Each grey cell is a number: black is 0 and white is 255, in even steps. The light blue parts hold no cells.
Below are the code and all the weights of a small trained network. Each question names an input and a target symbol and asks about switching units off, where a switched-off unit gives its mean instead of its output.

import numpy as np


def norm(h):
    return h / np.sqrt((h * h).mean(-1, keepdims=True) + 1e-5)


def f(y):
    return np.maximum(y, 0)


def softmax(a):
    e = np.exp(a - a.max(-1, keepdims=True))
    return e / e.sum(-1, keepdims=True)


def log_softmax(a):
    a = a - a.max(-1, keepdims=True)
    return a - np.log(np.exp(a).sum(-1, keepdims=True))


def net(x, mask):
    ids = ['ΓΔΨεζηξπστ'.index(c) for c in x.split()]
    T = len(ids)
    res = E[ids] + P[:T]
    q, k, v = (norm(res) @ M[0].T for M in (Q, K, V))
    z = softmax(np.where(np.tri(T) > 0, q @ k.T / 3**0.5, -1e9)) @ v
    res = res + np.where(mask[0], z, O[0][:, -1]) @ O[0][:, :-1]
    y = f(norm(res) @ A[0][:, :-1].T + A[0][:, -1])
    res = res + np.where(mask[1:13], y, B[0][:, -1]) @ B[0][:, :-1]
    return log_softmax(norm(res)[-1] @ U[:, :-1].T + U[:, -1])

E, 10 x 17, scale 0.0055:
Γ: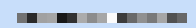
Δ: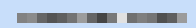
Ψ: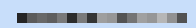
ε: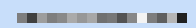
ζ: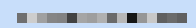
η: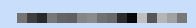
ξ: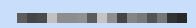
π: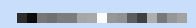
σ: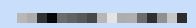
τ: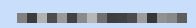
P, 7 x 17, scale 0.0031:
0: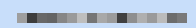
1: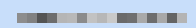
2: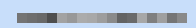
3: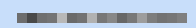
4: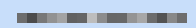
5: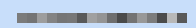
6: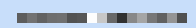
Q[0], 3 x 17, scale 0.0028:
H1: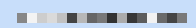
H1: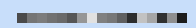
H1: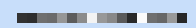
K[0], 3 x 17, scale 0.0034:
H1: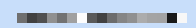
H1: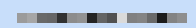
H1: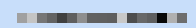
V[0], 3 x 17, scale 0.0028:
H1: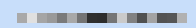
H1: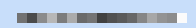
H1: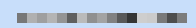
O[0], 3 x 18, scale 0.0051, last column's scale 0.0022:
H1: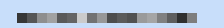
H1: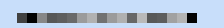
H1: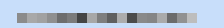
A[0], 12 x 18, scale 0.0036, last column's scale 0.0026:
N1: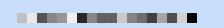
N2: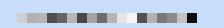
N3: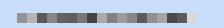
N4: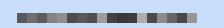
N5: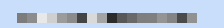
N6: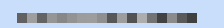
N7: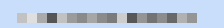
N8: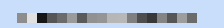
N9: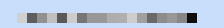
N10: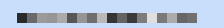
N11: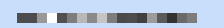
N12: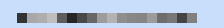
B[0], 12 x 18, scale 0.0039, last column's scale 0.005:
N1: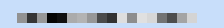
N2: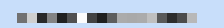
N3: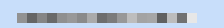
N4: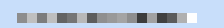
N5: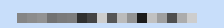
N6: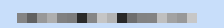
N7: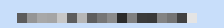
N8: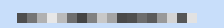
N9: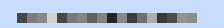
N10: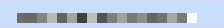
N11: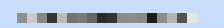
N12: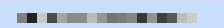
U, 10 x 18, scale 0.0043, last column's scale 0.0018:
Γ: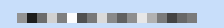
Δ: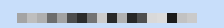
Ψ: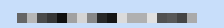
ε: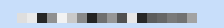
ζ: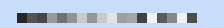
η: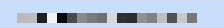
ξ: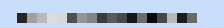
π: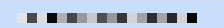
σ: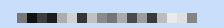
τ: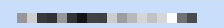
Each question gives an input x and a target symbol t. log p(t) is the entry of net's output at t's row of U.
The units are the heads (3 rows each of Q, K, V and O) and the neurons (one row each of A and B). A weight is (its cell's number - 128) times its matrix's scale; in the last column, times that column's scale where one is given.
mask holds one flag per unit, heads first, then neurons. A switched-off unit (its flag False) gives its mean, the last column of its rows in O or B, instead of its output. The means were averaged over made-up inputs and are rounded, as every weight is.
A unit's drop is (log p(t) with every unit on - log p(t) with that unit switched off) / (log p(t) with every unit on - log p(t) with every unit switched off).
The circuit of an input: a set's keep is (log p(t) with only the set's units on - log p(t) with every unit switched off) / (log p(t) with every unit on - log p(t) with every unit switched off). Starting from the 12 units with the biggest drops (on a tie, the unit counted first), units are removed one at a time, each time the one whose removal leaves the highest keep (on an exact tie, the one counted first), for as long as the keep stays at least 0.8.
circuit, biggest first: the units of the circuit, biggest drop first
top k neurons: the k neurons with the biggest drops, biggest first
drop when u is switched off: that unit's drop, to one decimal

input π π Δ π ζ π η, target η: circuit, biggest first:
N4
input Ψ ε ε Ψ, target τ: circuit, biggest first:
H1, N2
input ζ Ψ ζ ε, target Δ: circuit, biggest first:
H1, N5
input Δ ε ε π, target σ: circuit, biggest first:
N7, N4, N11
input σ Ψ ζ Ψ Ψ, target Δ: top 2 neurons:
N12, N7
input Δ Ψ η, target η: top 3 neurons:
N4, N7, N8
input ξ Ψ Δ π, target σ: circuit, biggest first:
N7, N11
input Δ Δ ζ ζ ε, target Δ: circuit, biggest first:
N5, H1
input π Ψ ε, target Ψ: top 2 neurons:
N2, N1
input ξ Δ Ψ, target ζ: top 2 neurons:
N4, N7
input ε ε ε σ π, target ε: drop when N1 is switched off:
0.1
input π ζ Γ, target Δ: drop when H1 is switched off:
1.7
